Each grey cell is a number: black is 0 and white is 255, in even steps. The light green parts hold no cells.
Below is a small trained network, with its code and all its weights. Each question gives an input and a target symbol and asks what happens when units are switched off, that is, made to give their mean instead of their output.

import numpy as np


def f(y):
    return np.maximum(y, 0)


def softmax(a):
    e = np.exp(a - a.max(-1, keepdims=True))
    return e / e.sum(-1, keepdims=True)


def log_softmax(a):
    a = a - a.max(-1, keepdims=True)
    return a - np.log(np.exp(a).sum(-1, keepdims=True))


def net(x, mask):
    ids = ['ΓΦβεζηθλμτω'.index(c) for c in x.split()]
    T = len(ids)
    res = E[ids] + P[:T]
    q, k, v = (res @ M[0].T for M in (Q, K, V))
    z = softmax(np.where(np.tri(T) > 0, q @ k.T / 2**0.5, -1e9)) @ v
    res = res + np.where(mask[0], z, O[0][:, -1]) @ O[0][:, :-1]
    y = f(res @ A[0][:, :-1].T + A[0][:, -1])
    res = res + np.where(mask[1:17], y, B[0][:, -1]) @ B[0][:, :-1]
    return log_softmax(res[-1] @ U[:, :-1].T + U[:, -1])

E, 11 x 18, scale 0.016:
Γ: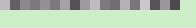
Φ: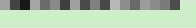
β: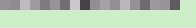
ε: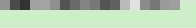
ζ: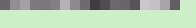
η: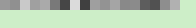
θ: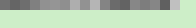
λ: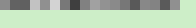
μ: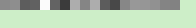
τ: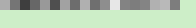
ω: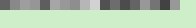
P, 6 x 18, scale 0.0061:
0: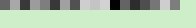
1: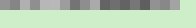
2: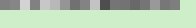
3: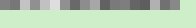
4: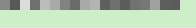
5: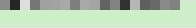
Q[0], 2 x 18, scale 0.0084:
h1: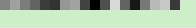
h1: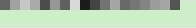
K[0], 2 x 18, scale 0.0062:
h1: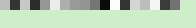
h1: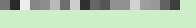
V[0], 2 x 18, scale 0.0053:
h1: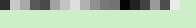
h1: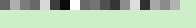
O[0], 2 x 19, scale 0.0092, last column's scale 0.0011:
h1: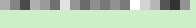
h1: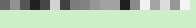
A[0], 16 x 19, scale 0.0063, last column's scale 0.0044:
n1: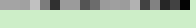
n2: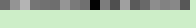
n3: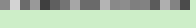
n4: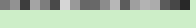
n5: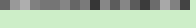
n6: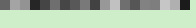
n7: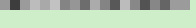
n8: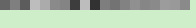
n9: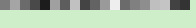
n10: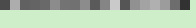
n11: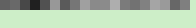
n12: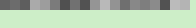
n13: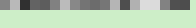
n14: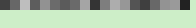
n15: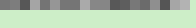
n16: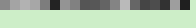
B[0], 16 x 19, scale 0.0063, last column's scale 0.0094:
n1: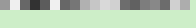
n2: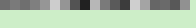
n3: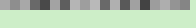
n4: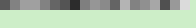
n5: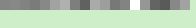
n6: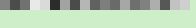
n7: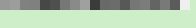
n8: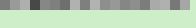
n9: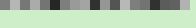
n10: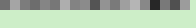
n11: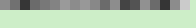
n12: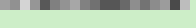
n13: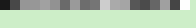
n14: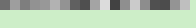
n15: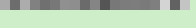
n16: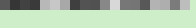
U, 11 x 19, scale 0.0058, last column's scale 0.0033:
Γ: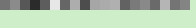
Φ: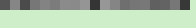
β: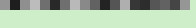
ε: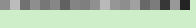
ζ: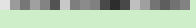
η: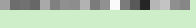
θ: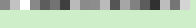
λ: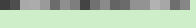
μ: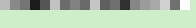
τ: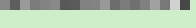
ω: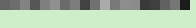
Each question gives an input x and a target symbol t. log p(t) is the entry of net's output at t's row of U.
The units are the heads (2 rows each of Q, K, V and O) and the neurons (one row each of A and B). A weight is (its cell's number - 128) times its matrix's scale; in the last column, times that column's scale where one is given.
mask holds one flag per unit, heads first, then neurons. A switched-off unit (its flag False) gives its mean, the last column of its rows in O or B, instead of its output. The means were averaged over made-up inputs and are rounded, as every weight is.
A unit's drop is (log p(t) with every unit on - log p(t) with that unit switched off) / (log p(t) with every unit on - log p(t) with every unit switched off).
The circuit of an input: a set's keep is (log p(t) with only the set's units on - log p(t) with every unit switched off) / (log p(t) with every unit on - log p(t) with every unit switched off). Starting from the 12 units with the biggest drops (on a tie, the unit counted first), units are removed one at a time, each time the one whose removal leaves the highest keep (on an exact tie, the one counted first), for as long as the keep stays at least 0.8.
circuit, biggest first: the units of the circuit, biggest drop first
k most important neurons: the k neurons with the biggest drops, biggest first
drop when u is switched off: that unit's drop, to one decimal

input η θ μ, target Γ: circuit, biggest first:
h1, n13
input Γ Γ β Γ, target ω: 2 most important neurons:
n16, n14
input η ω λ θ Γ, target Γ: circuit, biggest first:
h1, n13
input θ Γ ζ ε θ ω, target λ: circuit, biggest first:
h1, n13, n4
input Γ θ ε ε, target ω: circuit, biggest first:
h1, n16, n14
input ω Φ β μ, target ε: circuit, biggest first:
h1, n1, n4
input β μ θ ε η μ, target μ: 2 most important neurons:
n13, n6
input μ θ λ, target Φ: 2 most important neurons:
n9, n6
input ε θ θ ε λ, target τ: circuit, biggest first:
h1, n6
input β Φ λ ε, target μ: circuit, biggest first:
h1, n13, n6
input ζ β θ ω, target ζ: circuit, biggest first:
h1
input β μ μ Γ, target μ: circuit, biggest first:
h1, n13
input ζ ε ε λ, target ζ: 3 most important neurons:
n13, n7, n16
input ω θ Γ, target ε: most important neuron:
n1
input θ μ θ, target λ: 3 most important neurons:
n13, n4, n1
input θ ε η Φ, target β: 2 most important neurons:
n9, n1
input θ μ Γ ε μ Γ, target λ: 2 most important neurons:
n13, n4
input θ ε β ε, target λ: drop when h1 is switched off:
1.6
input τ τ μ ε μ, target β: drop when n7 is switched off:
0.1
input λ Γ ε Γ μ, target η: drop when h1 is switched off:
1.2
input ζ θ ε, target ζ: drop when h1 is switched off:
0.6
